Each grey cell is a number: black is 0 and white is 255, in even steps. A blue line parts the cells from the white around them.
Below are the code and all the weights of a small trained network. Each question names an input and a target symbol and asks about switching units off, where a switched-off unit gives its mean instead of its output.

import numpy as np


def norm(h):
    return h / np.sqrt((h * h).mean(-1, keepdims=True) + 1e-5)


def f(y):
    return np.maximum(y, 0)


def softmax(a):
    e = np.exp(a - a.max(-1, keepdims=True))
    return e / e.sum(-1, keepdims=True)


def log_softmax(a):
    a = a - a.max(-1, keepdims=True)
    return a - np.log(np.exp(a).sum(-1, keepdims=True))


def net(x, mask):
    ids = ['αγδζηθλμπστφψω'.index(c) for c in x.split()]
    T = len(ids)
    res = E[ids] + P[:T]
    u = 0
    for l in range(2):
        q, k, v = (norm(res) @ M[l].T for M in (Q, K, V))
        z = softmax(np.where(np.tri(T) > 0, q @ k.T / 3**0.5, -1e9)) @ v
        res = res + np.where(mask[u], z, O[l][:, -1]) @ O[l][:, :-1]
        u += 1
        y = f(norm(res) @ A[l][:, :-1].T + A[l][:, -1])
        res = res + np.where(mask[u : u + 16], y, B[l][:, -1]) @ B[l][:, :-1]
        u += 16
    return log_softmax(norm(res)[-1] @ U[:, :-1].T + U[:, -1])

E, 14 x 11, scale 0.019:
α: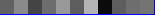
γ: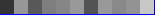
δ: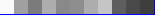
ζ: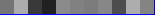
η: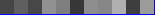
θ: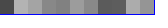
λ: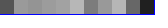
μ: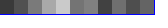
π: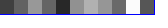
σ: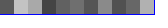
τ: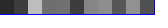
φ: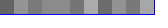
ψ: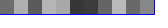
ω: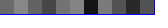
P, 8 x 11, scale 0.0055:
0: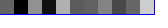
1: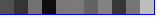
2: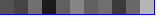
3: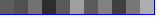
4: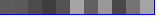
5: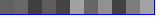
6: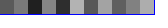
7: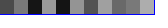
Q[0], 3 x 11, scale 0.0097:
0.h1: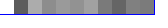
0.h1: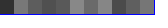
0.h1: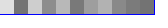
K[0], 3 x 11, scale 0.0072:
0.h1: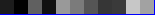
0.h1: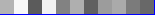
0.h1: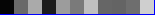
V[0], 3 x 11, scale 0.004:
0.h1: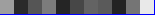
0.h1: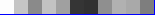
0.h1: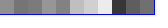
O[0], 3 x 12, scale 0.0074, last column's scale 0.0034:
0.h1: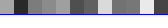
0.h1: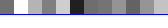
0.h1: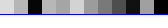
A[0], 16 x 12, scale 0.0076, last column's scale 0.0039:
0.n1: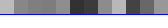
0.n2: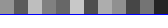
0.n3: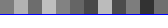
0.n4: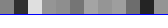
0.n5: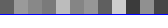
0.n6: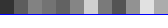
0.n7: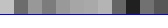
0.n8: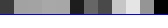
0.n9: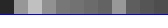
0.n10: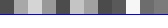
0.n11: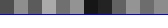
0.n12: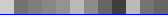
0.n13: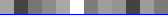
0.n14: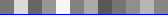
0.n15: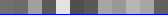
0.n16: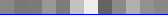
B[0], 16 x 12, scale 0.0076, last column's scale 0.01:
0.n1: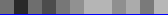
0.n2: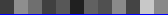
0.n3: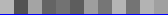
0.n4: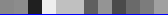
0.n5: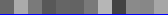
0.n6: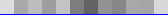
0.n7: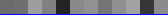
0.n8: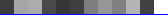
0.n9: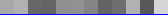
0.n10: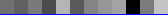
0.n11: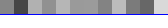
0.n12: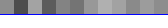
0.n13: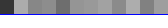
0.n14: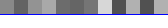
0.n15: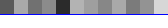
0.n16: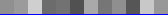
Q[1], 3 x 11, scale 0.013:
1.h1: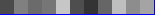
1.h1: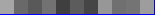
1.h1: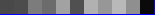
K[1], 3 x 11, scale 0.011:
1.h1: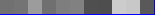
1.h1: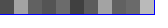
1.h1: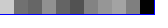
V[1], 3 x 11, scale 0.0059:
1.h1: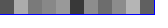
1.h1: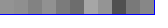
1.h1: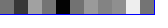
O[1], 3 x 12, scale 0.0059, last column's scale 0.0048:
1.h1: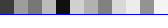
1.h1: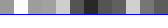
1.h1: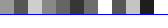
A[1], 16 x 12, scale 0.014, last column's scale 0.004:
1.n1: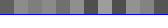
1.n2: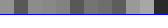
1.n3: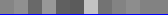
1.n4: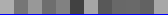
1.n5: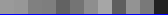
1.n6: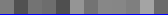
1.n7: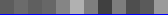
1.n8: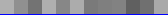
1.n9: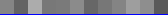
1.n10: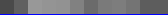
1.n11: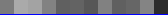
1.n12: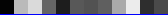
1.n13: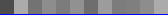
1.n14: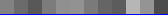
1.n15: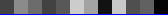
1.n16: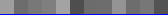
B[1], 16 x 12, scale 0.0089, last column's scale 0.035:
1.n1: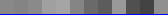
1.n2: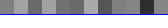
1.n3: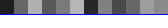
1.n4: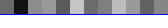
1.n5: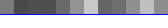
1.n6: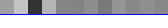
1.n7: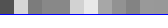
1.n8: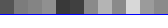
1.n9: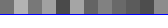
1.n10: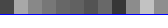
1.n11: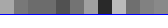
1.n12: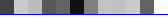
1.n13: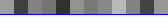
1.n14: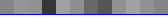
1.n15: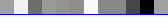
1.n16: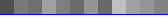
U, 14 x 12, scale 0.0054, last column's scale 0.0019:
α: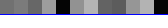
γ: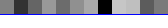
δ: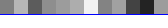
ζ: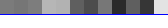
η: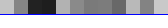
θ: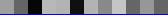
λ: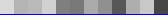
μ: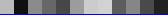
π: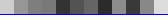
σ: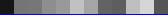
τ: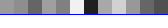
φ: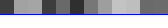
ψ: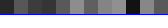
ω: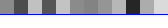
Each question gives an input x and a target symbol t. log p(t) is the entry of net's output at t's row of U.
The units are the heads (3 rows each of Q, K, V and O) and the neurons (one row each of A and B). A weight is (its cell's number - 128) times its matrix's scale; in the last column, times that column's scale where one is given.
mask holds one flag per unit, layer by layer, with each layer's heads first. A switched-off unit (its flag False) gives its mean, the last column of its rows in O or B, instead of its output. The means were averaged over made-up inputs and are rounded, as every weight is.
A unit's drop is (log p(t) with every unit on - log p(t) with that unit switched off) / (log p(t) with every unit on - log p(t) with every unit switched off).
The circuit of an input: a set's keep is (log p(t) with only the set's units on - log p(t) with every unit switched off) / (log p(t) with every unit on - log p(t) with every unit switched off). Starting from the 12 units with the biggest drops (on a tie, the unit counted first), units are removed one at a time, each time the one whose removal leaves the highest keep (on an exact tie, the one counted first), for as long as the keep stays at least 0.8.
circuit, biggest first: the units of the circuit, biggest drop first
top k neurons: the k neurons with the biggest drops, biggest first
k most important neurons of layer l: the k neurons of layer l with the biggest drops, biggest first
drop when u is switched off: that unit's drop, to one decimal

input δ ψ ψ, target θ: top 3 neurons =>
(0.n8 1.n12 0.n14)
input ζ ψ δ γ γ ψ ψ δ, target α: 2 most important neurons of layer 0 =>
(0.n8 0.n7)
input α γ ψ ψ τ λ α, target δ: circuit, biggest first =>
(0.h1 1.n15 0.n8)
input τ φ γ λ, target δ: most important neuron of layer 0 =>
(0.n8)
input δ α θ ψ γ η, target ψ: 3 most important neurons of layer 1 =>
(1.n12 1.n3 1.n15)
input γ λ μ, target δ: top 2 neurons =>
(1.n15 1.n12)
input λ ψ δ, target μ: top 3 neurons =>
(1.n12 0.n8 0.n7)
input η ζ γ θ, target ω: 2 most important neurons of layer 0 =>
(0.n10 0.n8)
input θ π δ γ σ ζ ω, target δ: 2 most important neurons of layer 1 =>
(1.n12 1.n15)
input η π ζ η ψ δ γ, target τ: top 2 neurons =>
(1.n12 0.n8)
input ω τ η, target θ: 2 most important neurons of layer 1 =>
(1.n12 1.n6)
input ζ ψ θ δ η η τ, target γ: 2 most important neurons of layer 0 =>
(0.n8 0.n15)
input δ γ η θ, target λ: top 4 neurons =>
(0.n8 1.n12 0.n14 1.n15)
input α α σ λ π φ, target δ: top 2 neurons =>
(1.n15 1.n12)
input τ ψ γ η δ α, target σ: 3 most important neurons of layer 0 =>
(0.n14 0.n8 0.n15)
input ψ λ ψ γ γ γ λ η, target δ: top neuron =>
(0.n8)
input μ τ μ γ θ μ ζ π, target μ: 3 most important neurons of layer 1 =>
(1.n12 1.n15 1.n7)
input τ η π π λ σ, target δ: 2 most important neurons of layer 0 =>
(0.n8 0.n10)
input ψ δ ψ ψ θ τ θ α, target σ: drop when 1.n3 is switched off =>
0.2
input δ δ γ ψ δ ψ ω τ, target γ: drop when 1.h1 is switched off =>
0.3
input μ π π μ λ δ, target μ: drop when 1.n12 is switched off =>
0.5
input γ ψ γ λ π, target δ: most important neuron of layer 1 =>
(1.n15)
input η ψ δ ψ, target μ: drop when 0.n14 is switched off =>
0.2
